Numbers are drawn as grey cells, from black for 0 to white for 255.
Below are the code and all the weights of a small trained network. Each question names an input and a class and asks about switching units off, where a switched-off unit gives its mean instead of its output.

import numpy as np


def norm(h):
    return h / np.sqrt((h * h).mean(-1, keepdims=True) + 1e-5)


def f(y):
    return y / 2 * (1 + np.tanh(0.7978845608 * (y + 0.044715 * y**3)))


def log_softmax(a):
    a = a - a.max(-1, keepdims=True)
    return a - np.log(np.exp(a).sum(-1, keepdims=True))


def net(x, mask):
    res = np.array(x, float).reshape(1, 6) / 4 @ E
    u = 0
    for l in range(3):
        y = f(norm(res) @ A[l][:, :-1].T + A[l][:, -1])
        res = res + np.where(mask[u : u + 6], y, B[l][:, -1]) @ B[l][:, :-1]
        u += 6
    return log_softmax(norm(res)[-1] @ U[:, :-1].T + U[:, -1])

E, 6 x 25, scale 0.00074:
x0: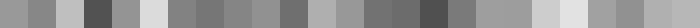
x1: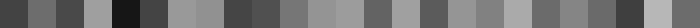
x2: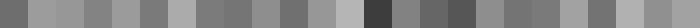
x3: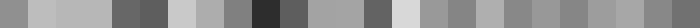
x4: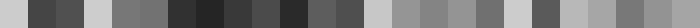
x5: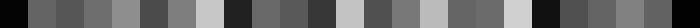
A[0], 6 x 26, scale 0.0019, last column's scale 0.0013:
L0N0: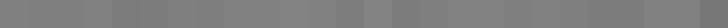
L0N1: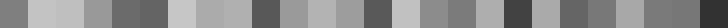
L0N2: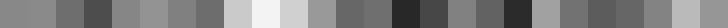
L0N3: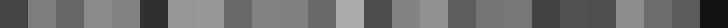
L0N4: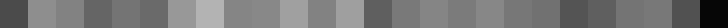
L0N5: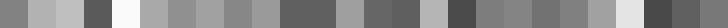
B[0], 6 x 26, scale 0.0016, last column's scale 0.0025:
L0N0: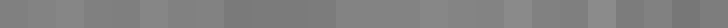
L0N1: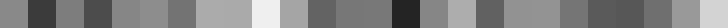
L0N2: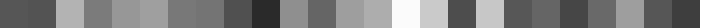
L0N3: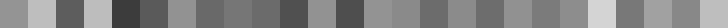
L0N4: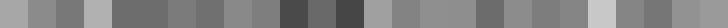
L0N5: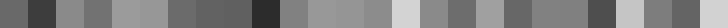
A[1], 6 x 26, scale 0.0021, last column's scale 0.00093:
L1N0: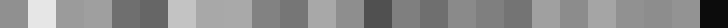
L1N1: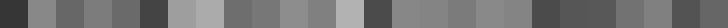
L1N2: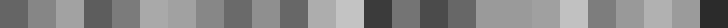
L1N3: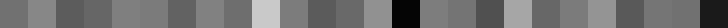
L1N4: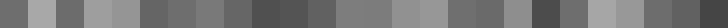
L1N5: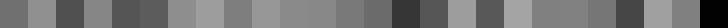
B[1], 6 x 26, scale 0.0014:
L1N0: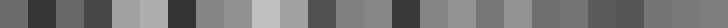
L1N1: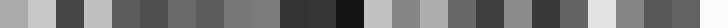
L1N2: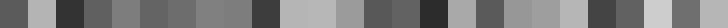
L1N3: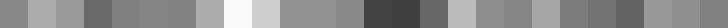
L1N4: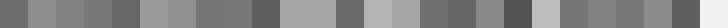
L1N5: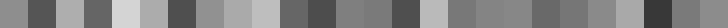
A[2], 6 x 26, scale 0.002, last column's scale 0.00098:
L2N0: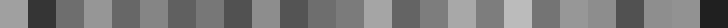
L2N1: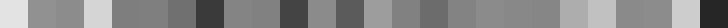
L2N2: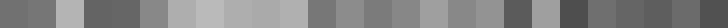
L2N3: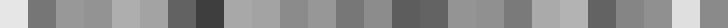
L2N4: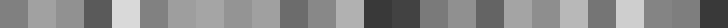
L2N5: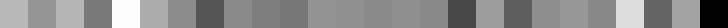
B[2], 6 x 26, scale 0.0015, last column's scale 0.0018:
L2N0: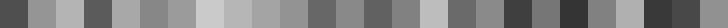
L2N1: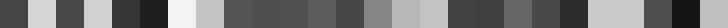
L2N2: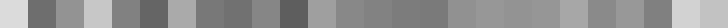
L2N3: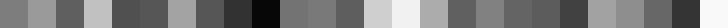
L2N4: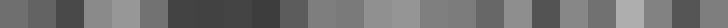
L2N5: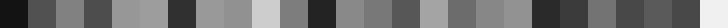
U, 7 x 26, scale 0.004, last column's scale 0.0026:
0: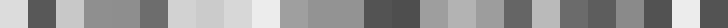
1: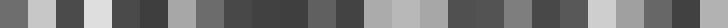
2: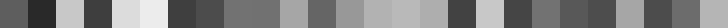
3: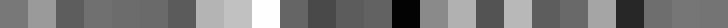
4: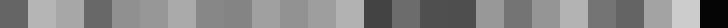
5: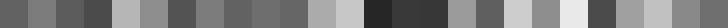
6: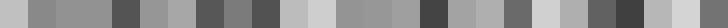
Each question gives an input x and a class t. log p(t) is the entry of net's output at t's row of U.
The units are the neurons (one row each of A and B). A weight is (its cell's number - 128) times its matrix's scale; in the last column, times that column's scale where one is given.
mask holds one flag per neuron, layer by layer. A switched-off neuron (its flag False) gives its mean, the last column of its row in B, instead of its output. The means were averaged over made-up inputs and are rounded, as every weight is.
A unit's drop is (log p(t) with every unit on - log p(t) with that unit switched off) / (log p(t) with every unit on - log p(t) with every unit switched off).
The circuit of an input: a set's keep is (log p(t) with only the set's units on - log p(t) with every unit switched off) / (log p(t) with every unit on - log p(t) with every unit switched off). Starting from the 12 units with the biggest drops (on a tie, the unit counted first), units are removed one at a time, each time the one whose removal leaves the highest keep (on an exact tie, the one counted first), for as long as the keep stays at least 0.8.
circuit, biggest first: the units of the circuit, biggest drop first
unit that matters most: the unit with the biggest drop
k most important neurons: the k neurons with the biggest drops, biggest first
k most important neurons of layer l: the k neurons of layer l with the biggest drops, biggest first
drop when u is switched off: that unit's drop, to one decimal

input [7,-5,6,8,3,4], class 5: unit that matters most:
L1N2
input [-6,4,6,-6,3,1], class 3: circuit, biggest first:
L0N2, L1N3
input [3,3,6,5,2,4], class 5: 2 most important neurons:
L1N2, L0N2
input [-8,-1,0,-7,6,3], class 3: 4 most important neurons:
L0N2, L1N3, L2N3, L0N5
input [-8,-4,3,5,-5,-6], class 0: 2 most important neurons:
L0N1, L2N2
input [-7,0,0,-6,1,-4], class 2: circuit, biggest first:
L0N2, L2N1
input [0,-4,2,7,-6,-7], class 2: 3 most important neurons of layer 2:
L2N5, L2N3, L2N4
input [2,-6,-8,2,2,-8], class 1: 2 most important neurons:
L2N1, L2N3
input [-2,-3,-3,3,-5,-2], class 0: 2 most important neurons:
L0N1, L2N2
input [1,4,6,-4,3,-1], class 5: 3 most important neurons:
L1N2, L0N4, L0N3
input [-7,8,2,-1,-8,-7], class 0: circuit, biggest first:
L0N1, L2N2
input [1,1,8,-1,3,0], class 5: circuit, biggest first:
L1N2, L0N2
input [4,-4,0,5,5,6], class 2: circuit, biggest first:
L0N5, L2N3
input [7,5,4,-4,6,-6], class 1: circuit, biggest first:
L2N1
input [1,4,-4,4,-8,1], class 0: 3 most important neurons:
L0N1, L2N2, L2N5
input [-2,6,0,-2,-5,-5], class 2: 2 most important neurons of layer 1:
L1N3, L1N2
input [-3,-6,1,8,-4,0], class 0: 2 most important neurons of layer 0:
L0N1, L0N2
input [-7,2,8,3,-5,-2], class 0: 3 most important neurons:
L0N1, L2N5, L2N2
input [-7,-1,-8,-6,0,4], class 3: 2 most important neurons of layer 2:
L2N3, L2N1
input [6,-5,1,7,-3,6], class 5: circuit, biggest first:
L0N2, L1N2
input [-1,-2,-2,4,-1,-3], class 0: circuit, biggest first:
L0N1
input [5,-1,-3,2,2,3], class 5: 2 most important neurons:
L0N2, L1N2
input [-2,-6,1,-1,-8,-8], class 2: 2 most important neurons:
L0N2, L2N5
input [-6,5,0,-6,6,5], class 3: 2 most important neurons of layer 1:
L1N3, L1N5
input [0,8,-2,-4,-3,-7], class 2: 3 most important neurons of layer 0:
L0N2, L0N3, L0N1
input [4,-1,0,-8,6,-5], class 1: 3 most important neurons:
L2N1, L2N3, L0N5
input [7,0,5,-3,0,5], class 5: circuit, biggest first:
L1N2
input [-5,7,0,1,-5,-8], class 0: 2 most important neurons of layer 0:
L0N1, L0N5
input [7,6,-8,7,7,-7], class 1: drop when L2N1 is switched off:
0.8
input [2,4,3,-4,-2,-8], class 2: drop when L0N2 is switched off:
1.1
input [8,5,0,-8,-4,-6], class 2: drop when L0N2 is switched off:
1.6
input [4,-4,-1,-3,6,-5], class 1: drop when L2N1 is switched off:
0.4
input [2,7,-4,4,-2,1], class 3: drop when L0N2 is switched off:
0.3
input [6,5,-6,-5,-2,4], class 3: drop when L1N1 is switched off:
0.1
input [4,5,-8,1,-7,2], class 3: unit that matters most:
L1N1
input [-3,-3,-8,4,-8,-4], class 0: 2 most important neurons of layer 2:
L2N2, L2N3
